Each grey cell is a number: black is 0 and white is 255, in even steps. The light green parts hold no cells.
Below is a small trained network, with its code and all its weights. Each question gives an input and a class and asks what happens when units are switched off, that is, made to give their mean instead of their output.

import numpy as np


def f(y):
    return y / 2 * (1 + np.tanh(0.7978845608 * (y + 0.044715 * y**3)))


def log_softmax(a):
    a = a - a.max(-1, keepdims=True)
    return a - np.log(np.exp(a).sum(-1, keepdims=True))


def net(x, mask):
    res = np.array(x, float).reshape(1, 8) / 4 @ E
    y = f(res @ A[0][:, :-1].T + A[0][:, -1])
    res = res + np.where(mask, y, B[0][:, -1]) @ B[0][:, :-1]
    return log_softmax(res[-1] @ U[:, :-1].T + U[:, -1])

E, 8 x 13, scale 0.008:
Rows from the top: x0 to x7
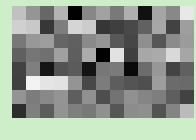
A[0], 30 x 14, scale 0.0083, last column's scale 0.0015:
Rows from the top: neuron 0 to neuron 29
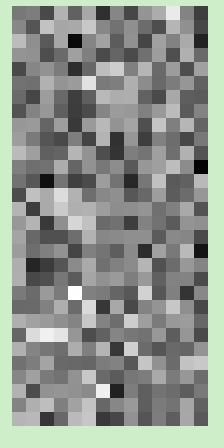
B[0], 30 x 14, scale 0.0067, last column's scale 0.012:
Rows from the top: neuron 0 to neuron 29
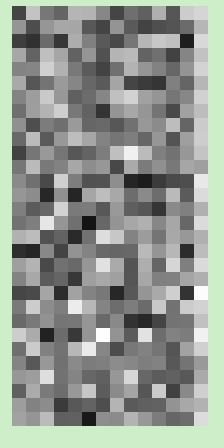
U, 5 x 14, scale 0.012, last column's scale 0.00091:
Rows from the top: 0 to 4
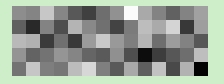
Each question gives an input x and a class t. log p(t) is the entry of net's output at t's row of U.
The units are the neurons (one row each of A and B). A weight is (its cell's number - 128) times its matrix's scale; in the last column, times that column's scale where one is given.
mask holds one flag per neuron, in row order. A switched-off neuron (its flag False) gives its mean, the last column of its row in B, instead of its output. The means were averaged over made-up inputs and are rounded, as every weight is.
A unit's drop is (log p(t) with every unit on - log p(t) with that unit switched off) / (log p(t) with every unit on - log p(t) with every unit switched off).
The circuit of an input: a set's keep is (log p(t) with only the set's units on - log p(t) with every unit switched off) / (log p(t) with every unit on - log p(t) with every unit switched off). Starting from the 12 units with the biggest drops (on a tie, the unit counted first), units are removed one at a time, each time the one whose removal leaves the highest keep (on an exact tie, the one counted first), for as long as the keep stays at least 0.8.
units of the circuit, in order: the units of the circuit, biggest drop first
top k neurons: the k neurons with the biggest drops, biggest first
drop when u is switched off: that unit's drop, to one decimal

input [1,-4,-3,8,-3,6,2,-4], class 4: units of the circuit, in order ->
(neuron 21)
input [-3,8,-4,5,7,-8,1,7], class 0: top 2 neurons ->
(neuron 15; neuron 3)
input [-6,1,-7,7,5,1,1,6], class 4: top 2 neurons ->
(neuron 0; neuron 21)
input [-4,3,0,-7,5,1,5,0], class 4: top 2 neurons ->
(neuron 9; neuron 24)
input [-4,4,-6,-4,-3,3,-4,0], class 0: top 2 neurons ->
(neuron 2; neuron 17)
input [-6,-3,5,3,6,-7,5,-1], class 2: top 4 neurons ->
(neuron 18; neuron 2; neuron 16; neuron 19)
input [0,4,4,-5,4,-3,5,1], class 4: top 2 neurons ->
(neuron 9; neuron 24)
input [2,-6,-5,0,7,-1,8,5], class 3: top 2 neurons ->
(neuron 12; neuron 15)
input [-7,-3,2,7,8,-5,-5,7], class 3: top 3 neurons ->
(neuron 12; neuron 2; neuron 17)
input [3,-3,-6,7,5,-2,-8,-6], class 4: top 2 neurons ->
(neuron 0; neuron 21)
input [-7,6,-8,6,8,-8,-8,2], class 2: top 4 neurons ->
(neuron 18; neuron 16; neuron 2; neuron 19)
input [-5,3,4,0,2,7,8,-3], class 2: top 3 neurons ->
(neuron 23; neuron 13; neuron 2)
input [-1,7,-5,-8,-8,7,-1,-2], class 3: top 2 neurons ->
(neuron 22; neuron 5)
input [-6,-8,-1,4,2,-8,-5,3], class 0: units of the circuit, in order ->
(neuron 6)
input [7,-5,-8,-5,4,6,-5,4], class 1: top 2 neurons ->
(neuron 2; neuron 17)
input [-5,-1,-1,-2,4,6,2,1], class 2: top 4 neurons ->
(neuron 23; neuron 13; neuron 2; neuron 17)
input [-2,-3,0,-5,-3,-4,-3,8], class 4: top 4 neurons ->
(neuron 23; neuron 24; neuron 27; neuron 13)
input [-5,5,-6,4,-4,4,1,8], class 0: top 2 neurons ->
(neuron 2; neuron 15)
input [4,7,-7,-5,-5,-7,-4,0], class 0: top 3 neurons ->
(neuron 29; neuron 10; neuron 23)
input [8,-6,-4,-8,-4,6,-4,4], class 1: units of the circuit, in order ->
(neuron 2)
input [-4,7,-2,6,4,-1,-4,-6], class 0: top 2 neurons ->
(neuron 15; neuron 29)
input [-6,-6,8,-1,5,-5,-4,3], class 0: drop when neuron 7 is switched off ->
0.3
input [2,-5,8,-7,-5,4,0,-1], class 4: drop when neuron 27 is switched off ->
0.3
